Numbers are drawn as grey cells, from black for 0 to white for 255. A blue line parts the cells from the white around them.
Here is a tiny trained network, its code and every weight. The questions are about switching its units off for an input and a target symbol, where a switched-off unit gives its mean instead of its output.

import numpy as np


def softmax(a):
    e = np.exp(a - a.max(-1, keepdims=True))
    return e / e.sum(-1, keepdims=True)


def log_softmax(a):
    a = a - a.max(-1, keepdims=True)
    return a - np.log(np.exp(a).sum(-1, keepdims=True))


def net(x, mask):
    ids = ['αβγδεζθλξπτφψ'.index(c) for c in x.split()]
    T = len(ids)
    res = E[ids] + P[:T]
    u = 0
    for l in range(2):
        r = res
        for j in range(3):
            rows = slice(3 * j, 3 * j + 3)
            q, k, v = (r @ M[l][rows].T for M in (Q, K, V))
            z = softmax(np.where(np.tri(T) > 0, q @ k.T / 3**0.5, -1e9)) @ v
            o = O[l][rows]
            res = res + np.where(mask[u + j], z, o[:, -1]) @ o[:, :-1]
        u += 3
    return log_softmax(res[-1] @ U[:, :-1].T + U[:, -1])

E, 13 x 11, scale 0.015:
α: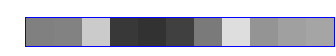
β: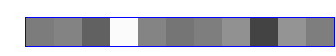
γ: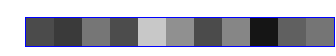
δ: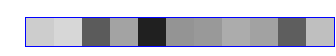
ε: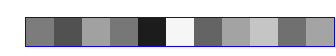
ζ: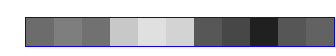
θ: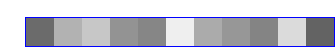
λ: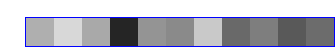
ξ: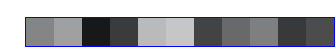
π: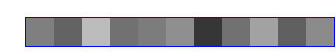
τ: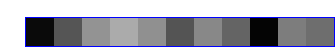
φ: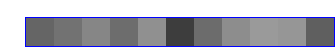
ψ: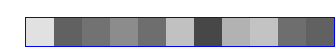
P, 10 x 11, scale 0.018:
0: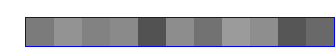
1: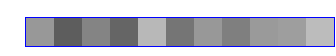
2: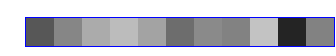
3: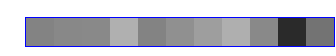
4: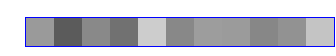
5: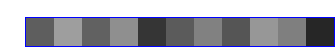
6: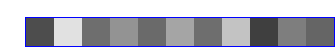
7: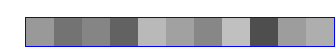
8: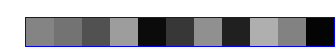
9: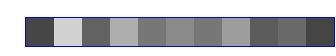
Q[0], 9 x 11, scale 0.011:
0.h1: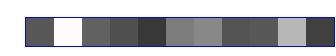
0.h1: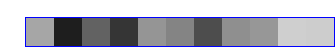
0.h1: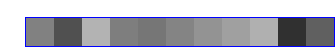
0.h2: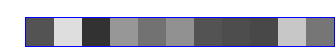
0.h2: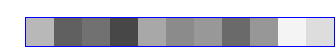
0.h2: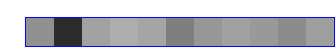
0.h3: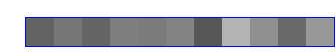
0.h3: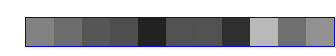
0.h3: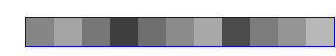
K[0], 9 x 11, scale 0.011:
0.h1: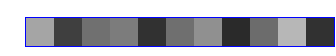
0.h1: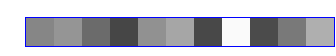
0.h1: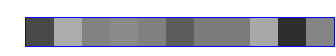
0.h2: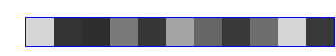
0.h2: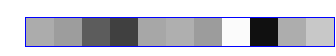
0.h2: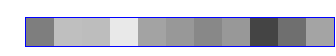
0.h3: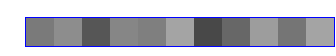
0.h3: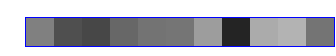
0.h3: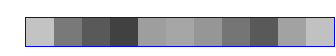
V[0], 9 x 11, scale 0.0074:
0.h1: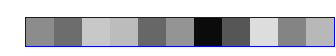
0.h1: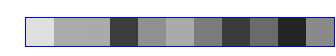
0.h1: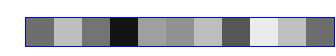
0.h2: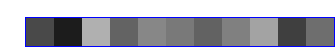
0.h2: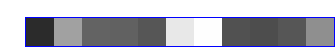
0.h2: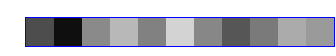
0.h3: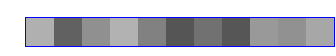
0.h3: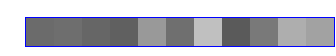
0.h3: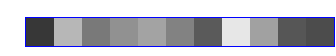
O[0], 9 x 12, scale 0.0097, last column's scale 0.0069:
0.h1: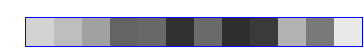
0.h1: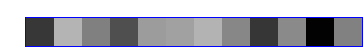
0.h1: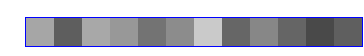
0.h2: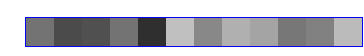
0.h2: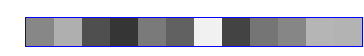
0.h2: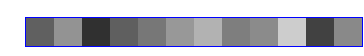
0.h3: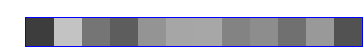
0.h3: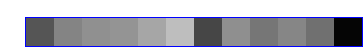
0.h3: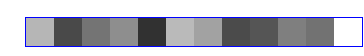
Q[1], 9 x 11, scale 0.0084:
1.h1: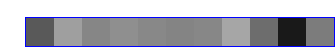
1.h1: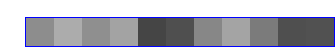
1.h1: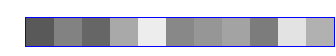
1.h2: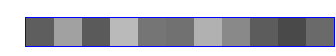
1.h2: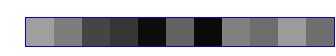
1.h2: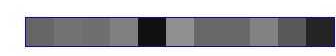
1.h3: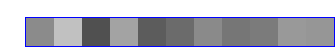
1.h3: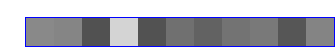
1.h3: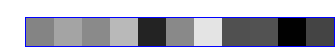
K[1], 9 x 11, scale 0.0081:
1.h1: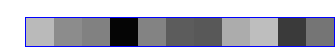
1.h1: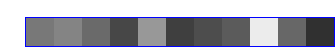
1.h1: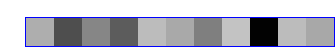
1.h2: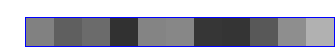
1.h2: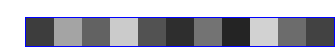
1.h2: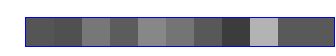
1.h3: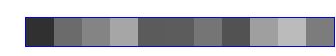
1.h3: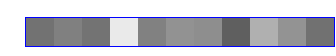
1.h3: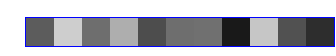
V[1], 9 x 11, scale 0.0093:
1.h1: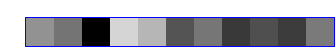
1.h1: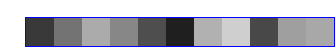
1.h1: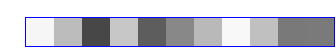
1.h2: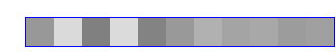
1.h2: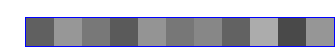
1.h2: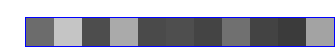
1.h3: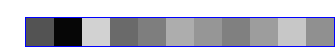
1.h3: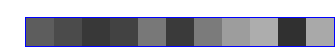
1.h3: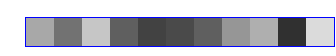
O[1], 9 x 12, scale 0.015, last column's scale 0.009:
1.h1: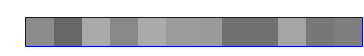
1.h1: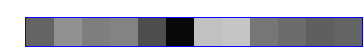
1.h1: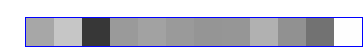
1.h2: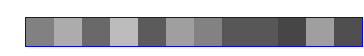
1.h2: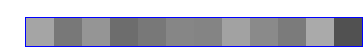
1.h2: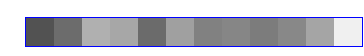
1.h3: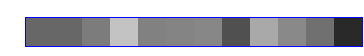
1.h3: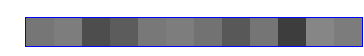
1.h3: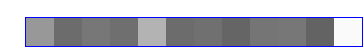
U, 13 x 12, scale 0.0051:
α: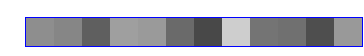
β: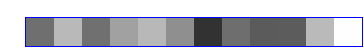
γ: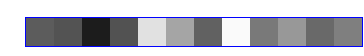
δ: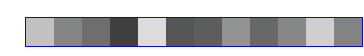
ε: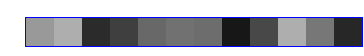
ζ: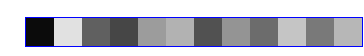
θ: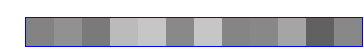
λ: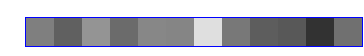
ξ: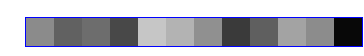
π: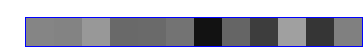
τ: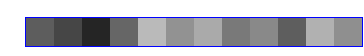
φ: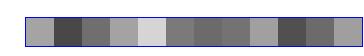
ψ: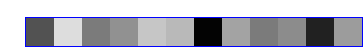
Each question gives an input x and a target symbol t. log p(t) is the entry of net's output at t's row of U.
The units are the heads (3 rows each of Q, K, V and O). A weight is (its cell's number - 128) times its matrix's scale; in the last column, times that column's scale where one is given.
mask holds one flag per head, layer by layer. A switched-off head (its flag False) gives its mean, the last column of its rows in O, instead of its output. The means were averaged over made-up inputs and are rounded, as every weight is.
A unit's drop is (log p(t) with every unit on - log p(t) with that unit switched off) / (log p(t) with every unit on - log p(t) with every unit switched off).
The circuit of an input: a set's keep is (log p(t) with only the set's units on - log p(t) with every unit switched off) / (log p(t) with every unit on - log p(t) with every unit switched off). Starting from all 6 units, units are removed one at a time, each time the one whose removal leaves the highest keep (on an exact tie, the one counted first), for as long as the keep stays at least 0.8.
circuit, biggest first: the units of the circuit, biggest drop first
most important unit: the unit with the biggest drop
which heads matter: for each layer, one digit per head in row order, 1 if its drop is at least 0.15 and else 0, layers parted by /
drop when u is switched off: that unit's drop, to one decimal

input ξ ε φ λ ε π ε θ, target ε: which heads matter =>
010 / 010
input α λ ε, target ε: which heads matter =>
110 / 000
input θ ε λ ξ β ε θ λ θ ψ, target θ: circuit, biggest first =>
[1.h3 0.h1]
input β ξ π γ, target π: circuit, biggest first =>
[0.h1 1.h1]
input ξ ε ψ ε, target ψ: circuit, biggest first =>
[0.h2 1.h1]
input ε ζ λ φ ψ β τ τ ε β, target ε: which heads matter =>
011 / 000
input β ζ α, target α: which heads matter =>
010 / 100
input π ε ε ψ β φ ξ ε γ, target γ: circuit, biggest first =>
[1.h2 0.h1]
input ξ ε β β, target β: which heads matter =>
100 / 010
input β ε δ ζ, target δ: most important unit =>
1.h3
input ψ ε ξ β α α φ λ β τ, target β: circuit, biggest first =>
[0.h1 1.h2]
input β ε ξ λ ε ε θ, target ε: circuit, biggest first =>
[0.h2 0.h3 0.h1]
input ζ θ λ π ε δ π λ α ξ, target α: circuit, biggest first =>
[1.h1 0.h2]
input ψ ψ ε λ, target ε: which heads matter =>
010 / 000
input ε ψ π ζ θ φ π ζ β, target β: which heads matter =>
101 / 010
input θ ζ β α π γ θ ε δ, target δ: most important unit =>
1.h3
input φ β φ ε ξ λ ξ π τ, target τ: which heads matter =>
100 / 001
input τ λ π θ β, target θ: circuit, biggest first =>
[1.h1 1.h3]
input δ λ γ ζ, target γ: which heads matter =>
000 / 000
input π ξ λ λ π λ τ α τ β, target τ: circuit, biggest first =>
[0.h1 1.h3]
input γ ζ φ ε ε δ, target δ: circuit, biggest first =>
[0.h2 1.h3]
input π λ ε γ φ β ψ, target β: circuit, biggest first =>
[1.h2 0.h1]
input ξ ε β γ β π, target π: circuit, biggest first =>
[1.h1 0.h1]
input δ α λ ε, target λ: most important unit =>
0.h1
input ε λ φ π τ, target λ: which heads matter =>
000 / 100
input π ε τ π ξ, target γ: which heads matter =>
100 / 010
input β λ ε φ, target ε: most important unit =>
0.h2
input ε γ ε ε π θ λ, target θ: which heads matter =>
100 / 001
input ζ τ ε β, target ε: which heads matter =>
110 / 000
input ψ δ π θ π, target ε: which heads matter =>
010 / 010
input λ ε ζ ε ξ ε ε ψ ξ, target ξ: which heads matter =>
000 / 100
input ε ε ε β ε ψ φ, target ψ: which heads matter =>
010 / 100
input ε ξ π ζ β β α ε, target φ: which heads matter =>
110 / 001
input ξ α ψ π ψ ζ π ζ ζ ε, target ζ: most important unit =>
1.h3
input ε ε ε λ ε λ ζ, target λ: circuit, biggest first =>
[0.h1 0.h3]
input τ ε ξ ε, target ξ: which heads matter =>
000 / 100
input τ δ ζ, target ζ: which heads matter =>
100 / 001
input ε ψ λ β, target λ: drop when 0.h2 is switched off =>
0.2
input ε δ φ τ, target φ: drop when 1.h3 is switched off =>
0.6
